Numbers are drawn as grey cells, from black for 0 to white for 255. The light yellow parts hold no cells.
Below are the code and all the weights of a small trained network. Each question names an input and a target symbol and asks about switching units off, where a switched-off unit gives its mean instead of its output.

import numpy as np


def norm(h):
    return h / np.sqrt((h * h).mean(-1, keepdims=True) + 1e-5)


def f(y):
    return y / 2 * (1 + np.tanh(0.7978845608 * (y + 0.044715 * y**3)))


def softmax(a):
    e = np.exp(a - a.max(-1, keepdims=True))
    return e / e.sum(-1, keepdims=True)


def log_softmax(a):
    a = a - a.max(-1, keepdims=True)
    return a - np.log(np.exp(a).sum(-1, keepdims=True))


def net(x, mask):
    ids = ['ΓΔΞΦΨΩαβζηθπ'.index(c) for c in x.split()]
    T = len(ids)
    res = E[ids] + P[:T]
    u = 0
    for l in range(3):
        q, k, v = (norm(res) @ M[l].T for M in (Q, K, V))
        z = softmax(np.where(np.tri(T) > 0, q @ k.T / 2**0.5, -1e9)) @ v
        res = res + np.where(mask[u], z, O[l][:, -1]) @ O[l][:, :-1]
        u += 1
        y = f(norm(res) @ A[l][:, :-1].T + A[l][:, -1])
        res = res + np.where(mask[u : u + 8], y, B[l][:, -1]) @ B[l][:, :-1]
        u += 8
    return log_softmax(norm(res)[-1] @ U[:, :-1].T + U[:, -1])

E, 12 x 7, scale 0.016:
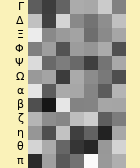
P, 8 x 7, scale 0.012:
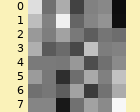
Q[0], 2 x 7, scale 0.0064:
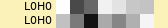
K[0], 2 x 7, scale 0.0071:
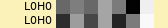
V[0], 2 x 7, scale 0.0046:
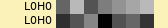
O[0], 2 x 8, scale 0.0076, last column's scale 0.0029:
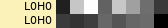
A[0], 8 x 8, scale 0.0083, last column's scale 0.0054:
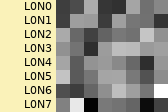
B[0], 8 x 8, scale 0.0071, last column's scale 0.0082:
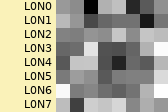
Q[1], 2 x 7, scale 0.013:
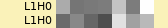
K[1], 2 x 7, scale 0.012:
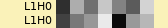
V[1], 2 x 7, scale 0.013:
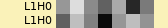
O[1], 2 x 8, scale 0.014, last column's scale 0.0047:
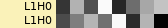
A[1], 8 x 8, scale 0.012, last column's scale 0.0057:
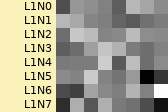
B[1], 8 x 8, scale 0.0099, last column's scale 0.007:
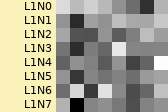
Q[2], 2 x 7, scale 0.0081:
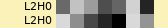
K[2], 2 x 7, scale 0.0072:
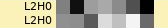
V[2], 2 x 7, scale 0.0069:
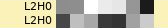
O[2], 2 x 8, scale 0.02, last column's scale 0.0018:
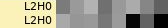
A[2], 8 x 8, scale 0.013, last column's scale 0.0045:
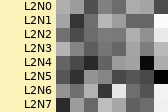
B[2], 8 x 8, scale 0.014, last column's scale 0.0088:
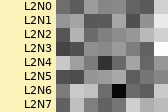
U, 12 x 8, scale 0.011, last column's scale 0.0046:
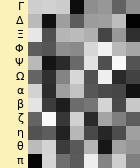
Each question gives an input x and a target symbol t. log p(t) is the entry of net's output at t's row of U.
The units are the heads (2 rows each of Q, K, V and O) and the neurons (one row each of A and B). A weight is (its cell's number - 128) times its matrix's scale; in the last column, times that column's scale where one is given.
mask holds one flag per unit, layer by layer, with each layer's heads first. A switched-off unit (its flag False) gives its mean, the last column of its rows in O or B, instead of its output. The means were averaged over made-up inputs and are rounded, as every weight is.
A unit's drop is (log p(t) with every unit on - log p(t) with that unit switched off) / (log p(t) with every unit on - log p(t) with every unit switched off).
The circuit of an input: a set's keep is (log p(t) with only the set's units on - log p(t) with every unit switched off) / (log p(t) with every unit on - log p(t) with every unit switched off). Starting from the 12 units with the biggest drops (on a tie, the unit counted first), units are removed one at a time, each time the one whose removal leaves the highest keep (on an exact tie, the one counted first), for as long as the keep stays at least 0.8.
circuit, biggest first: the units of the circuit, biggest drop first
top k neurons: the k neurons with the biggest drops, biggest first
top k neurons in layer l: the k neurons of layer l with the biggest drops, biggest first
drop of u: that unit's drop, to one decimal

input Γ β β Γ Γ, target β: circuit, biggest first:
L1H0, L0N0, L0N6
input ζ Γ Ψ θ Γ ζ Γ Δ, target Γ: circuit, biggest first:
L1H0, L2N6
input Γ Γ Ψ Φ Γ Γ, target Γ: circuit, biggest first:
L1H0
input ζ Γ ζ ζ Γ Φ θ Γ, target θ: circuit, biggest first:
L0N6, L1H0, L2H0
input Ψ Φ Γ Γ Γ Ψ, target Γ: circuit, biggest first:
L1H0, L2N6
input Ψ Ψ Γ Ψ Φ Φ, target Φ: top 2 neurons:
L0N7, L0N3
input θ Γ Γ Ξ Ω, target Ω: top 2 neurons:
L0N7, L0N3
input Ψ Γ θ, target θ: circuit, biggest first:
L2H0, L1H0
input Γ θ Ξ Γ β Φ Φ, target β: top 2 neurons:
L0N7, L0N4
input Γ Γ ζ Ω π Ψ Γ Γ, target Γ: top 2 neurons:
L0N1, L2N6
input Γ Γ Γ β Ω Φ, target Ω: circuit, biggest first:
L1H0, L0N7, L2N3
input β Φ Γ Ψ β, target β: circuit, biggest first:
L0N0, L1H0
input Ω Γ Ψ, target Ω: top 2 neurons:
L0N7, L0N6
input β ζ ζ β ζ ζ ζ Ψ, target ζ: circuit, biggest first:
L1H0
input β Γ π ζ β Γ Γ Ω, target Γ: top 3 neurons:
L0N7, L2N6, L0N3
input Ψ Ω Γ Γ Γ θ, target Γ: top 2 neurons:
L2N6, L0N3
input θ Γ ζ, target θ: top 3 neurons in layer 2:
L2N1, L2N3, L2N7
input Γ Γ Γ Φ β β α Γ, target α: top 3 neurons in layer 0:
L0N6, L0N3, L0N2
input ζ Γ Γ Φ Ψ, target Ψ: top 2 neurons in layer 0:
L0N2, L0N4
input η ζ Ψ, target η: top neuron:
L0N3
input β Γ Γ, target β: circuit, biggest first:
L1H0, L0H0, L0N0
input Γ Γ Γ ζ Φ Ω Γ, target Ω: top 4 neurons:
L0N7, L0N6, L0N4, L0N2
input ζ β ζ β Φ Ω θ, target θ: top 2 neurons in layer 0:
L0N2, L0N6
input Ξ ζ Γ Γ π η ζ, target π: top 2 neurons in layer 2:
L2N7, L2N6
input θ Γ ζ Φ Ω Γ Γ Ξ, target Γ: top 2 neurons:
L0N7, L2N6
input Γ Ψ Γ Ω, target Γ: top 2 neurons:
L2N6, L0N5
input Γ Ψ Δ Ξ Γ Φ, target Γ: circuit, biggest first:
L1H0
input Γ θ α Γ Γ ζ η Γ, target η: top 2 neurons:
L0N6, L0N0
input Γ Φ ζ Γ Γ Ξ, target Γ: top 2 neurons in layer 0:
L0N3, L0N4
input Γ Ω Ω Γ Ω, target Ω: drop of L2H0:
0.2
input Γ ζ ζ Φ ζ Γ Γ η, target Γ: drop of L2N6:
0.3
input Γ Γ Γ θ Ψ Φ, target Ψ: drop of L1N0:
0.2
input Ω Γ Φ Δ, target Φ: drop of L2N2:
0.2
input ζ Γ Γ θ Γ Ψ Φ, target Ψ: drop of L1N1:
0.0
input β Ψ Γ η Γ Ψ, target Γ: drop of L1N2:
0.1
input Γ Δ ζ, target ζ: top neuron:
L0N3
